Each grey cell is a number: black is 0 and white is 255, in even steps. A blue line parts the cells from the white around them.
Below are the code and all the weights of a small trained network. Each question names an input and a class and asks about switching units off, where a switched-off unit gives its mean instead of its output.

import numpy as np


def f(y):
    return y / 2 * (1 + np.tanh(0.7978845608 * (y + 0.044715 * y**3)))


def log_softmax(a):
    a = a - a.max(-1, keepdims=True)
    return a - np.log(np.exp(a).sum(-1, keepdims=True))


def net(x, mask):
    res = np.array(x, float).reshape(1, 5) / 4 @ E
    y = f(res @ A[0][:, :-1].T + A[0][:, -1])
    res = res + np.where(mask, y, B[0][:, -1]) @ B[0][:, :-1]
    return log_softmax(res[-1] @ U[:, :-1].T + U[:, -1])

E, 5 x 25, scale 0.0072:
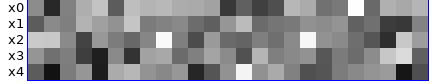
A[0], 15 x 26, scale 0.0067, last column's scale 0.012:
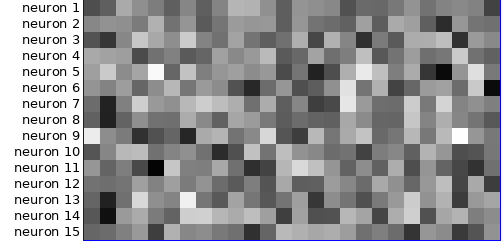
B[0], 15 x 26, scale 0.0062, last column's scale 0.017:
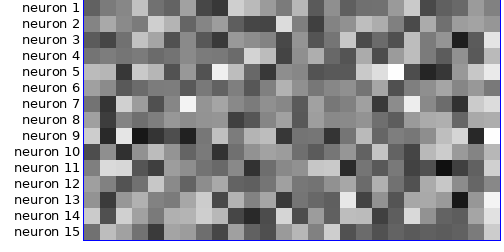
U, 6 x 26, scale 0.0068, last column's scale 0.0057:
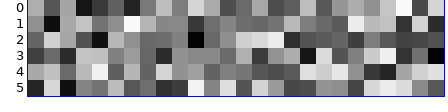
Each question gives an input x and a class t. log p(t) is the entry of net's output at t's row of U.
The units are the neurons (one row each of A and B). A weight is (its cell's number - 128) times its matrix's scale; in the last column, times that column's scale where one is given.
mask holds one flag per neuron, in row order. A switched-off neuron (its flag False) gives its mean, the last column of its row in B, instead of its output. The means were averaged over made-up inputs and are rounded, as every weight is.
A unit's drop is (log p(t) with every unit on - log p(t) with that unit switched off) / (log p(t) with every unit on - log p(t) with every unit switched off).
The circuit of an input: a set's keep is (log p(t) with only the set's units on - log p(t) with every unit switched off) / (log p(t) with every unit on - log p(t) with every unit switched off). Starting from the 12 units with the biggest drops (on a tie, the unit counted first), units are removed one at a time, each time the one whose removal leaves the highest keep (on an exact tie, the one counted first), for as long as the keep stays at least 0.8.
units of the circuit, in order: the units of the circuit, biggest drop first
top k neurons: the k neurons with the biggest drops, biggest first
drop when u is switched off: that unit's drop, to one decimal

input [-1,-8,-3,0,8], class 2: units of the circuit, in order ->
(neuron 11)
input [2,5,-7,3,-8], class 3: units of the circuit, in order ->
(neuron 7; neuron 14)
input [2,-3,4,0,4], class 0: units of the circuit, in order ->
(neuron 13; neuron 3)
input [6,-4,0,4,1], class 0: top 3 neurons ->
(neuron 9; neuron 13; neuron 3)
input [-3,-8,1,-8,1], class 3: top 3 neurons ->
(neuron 9; neuron 5; neuron 11)
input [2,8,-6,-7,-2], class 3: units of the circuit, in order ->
(neuron 10; neuron 3)
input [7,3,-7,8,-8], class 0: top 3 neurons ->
(neuron 9; neuron 13; neuron 3)
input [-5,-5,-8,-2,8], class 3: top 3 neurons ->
(neuron 10; neuron 3; neuron 13)
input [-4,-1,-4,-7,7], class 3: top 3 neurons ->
(neuron 3; neuron 13; neuron 10)
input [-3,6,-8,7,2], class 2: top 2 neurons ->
(neuron 11; neuron 15)
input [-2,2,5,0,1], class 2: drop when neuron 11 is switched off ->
0.1
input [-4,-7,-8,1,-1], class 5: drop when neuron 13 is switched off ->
0.3
